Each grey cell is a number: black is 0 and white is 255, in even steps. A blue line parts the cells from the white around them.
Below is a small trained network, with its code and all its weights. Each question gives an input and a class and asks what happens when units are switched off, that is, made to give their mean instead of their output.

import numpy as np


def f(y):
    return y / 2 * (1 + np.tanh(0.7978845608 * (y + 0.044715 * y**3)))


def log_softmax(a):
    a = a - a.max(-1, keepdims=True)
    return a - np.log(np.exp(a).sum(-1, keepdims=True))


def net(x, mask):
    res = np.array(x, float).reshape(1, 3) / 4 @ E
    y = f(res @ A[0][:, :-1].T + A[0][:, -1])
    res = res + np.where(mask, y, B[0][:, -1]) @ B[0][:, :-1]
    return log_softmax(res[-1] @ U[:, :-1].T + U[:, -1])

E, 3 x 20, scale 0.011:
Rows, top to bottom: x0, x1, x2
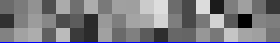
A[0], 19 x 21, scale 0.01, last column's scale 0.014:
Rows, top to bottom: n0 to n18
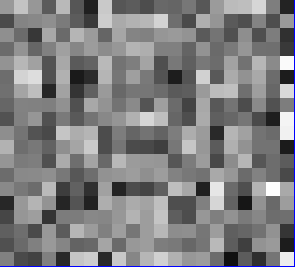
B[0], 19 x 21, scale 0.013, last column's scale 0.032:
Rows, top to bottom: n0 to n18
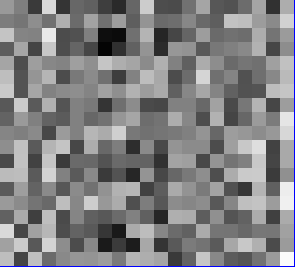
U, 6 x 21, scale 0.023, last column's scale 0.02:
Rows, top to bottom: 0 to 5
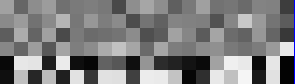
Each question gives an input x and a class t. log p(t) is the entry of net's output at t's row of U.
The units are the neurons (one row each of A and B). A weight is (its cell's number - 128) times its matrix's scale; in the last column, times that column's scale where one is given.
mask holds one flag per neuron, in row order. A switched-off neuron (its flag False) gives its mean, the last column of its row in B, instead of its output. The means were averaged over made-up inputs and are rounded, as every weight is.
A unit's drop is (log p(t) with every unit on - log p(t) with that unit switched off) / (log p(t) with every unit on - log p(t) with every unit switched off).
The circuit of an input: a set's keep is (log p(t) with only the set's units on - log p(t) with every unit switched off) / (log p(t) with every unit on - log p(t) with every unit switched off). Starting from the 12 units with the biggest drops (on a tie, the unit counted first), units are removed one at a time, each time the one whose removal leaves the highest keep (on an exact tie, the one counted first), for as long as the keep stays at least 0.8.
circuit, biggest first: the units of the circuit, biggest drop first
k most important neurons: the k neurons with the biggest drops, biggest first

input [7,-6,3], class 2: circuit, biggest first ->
[n11]
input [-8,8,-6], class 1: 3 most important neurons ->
[n14 n17 n8]
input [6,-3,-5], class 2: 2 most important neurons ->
[n11 n8]
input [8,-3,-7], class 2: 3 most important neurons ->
[n11 n8 n15]
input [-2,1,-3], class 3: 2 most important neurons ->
[n0 n5]
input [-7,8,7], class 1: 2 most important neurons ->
[n14 n18]
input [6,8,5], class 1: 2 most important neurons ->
[n14 n1]
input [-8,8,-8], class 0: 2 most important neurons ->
[n16 n18]
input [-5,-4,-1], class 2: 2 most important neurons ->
[n14 n13]
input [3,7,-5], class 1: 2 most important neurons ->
[n14 n1]
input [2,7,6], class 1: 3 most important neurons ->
[n14 n1 n18]
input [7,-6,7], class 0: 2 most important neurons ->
[n5 n13]
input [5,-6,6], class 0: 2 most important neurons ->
[n5 n14]
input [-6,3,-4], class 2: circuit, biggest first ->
[n13]
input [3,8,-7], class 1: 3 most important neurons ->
[n14 n1 n5]
